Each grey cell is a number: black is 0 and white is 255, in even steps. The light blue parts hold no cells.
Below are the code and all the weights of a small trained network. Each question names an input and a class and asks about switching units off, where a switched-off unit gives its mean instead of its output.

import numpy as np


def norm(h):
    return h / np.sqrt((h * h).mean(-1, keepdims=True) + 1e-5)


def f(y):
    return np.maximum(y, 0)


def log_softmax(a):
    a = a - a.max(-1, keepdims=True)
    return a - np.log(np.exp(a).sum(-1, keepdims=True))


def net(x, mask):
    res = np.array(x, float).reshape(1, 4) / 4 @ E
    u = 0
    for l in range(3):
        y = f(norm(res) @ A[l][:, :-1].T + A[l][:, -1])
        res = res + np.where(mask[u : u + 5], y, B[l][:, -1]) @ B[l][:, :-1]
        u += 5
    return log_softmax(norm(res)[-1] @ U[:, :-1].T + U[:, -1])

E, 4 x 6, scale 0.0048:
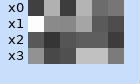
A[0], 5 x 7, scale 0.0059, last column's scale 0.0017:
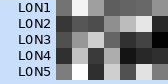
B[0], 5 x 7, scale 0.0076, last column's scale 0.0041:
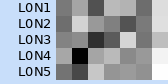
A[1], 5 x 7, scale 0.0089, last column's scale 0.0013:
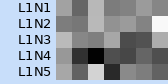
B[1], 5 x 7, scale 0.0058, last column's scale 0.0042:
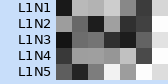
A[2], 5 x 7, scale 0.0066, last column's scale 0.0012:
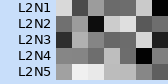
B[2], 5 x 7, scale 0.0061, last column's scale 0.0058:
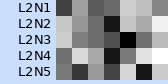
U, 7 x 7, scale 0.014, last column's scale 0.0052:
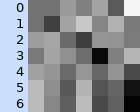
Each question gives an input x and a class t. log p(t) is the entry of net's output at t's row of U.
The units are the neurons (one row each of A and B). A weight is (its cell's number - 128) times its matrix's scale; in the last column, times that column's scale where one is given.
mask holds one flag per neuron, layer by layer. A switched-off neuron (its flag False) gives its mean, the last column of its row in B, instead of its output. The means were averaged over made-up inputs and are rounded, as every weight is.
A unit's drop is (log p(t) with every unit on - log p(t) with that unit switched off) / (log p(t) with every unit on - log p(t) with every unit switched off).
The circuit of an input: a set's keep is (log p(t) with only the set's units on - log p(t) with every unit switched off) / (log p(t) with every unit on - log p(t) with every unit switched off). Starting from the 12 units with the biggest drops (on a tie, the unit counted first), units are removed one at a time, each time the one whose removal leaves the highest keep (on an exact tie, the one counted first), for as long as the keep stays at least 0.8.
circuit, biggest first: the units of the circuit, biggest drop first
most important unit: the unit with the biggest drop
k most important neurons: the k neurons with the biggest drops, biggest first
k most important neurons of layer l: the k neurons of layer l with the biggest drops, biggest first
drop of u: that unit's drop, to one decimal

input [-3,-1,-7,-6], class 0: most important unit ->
L2N5
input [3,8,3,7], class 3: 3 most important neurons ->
[L1N3, L0N3, L0N1]
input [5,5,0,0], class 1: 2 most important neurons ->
[L0N4, L0N5]
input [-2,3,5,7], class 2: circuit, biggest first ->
[L2N4, L0N4]
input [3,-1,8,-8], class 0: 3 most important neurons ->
[L0N4, L1N4, L1N2]
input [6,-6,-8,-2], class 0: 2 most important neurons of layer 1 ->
[L1N3, L1N5]
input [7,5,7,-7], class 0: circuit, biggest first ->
[L0N3, L1N4]
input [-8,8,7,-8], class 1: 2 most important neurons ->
[L1N5, L1N2]
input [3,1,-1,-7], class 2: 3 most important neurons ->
[L0N1, L2N2, L1N5]
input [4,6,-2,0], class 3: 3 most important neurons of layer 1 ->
[L1N3, L1N5, L1N2]
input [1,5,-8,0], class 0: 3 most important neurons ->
[L2N5, L0N5, L0N3]
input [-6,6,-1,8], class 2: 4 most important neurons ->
[L0N5, L0N4, L2N4, L0N2]
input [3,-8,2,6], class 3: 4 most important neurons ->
[L0N2, L2N3, L0N1, L0N3]
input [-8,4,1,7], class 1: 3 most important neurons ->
[L1N5, L0N1, L0N3]
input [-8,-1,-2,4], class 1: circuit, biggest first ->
[L1N5]
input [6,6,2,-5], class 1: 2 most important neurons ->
[L0N4, L0N5]
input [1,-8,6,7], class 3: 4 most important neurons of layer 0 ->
[L0N2, L0N3, L0N1, L0N4]
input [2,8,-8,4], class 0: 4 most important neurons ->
[L2N5, L0N5, L1N1, L2N3]
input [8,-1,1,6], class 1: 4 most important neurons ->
[L0N4, L0N5, L0N3, L0N1]
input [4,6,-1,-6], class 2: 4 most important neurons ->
[L0N1, L0N3, L2N4, L0N2]
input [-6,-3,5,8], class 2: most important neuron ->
[L0N5]
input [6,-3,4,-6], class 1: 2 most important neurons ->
[L0N4, L2N5]
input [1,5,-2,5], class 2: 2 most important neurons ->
[L2N4, L0N2]
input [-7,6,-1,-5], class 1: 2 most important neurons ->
[L1N5, L0N2]
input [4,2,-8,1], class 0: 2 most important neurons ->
[L0N5, L2N5]
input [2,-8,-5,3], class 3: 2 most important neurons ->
[L2N3, L0N2]
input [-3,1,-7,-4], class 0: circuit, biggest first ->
[L2N5]
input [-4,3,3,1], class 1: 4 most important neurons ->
[L1N5, L0N1, L0N2, L0N3]
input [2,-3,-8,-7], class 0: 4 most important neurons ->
[L2N5, L0N5, L2N4, L1N3]
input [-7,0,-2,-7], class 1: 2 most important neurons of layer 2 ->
[L2N4, L2N2]
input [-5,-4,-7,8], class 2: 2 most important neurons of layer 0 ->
[L0N5, L0N4]
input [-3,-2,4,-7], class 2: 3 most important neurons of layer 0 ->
[L0N3, L0N4, L0N5]
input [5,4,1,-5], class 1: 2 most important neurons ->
[L0N4, L0N5]
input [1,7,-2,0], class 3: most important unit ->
L1N3
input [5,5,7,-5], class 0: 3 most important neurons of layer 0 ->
[L0N4, L0N3, L0N2]
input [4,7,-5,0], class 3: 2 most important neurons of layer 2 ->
[L2N4, L2N2]
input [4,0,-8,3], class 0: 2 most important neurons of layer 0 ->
[L0N5, L0N4]
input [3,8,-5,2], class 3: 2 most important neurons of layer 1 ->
[L1N3, L1N4]
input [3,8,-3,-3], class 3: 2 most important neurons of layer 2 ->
[L2N4, L2N2]
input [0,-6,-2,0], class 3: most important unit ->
L2N3
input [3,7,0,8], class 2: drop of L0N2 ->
0.2
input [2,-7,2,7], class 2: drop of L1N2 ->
-0.1
